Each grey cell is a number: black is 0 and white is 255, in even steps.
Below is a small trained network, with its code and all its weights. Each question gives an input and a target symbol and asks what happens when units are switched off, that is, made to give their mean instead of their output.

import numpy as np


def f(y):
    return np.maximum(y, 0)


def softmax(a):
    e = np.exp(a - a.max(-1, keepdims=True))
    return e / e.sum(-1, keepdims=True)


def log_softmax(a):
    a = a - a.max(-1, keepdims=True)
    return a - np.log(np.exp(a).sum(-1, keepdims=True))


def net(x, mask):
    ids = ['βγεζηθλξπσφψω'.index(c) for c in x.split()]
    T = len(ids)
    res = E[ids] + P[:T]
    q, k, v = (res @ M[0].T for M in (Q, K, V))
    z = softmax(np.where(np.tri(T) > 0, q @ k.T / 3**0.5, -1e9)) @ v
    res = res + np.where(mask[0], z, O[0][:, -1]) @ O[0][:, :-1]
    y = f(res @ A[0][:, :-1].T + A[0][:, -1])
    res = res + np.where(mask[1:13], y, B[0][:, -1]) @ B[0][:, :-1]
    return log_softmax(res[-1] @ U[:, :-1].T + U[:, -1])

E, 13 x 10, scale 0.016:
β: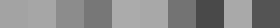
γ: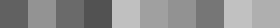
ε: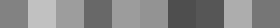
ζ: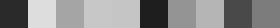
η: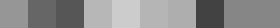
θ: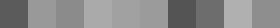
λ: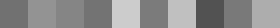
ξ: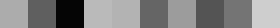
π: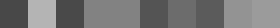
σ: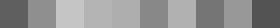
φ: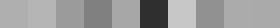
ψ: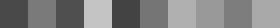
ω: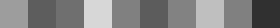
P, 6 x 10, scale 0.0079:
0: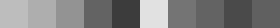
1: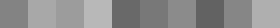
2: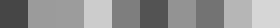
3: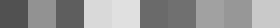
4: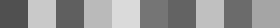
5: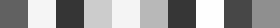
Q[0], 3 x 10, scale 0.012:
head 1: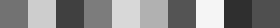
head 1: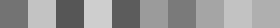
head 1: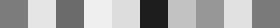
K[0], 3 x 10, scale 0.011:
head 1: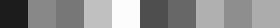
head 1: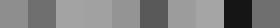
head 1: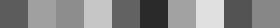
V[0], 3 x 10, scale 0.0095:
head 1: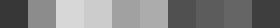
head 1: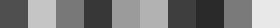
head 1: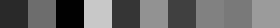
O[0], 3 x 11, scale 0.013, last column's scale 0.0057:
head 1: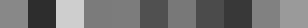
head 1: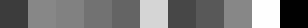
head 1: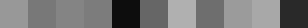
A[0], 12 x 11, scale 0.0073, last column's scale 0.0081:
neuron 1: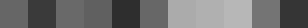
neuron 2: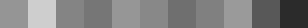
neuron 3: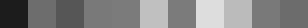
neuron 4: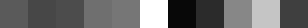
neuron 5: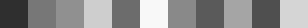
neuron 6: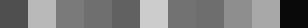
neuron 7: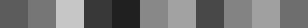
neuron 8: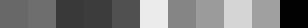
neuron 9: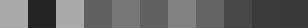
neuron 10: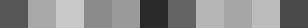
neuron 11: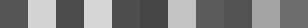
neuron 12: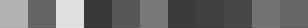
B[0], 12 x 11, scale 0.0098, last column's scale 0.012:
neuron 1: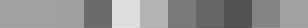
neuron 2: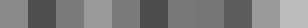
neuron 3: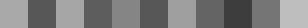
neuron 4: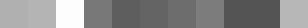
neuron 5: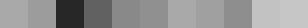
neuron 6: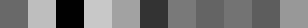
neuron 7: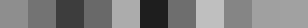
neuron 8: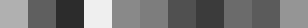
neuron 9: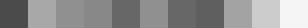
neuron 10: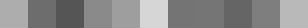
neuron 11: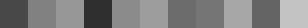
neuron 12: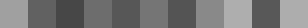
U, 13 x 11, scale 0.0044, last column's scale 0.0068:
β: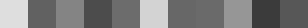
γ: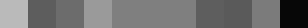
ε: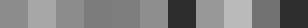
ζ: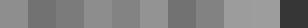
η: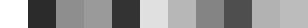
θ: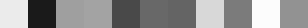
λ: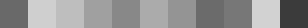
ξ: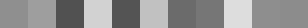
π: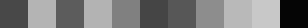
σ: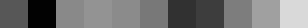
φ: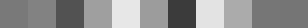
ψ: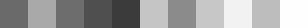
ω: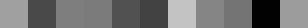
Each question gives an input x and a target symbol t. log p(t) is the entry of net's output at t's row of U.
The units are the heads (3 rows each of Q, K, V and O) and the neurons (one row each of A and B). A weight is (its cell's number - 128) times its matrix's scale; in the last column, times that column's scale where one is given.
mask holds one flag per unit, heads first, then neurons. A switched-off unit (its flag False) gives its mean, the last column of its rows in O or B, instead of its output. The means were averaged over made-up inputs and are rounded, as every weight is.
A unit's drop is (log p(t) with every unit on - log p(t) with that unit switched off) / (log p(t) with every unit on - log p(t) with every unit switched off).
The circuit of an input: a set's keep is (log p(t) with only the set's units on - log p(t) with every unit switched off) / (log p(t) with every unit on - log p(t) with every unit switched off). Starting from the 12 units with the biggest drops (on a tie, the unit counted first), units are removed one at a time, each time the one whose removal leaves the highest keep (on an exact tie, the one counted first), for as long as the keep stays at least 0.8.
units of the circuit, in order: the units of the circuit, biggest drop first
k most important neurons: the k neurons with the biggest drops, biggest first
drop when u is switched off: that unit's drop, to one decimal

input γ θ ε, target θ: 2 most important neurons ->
(neuron 7; neuron 4)
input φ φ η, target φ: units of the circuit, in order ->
(head 1)
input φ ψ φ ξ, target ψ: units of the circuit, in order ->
(head 1; neuron 11)
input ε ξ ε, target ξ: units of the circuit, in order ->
(head 1; neuron 8)
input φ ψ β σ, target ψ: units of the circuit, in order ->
(head 1; neuron 11)
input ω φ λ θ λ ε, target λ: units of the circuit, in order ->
(head 1; neuron 4)
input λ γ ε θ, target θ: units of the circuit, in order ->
(head 1; neuron 7)
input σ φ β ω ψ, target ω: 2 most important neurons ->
(neuron 5; neuron 10)
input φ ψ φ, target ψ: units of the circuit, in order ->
(head 1; neuron 11)
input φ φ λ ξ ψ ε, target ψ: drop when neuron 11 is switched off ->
0.2
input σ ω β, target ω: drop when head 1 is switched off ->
0.8
